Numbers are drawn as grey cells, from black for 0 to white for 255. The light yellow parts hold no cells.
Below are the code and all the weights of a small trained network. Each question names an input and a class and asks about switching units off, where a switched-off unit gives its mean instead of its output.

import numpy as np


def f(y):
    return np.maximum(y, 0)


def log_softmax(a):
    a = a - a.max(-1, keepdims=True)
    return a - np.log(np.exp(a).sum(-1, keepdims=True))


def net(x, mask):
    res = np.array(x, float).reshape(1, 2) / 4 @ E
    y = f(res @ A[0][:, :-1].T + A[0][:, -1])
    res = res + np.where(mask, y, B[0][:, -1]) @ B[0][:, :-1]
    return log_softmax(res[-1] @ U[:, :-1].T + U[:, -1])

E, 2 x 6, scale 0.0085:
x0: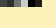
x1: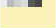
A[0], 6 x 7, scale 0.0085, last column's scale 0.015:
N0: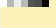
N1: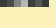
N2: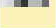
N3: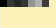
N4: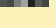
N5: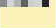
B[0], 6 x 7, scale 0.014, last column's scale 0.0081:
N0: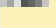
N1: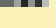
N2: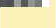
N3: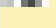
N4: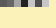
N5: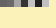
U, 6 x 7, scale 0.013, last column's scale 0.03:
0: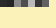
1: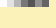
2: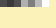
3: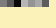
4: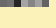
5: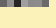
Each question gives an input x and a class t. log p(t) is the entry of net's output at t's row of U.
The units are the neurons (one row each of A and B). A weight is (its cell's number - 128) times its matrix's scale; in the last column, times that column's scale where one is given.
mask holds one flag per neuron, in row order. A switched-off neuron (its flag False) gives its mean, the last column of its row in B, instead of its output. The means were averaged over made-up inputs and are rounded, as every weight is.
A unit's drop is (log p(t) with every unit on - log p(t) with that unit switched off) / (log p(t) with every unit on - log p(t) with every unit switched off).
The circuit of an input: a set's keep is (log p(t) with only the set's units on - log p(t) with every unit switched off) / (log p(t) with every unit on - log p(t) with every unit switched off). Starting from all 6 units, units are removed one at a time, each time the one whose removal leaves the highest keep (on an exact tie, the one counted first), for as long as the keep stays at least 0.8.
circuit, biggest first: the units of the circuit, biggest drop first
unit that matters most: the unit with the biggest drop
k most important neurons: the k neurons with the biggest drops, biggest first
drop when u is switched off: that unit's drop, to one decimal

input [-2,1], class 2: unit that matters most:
N3
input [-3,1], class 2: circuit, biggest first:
[N3, N4, N1]
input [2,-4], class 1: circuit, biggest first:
[N3, N2]
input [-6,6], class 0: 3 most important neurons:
[N2, N3, N5]
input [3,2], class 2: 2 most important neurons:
[N3, N5]
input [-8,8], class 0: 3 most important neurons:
[N2, N5, N3]
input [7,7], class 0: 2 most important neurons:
[N4, N3]
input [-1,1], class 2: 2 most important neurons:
[N3, N0]
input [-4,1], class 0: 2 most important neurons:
[N3, N2]
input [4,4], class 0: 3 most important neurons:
[N3, N4, N1]
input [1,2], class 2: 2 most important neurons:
[N3, N0]
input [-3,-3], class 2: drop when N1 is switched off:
0.2
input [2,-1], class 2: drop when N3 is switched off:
0.2
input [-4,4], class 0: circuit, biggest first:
[N3]
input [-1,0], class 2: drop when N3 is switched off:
0.5
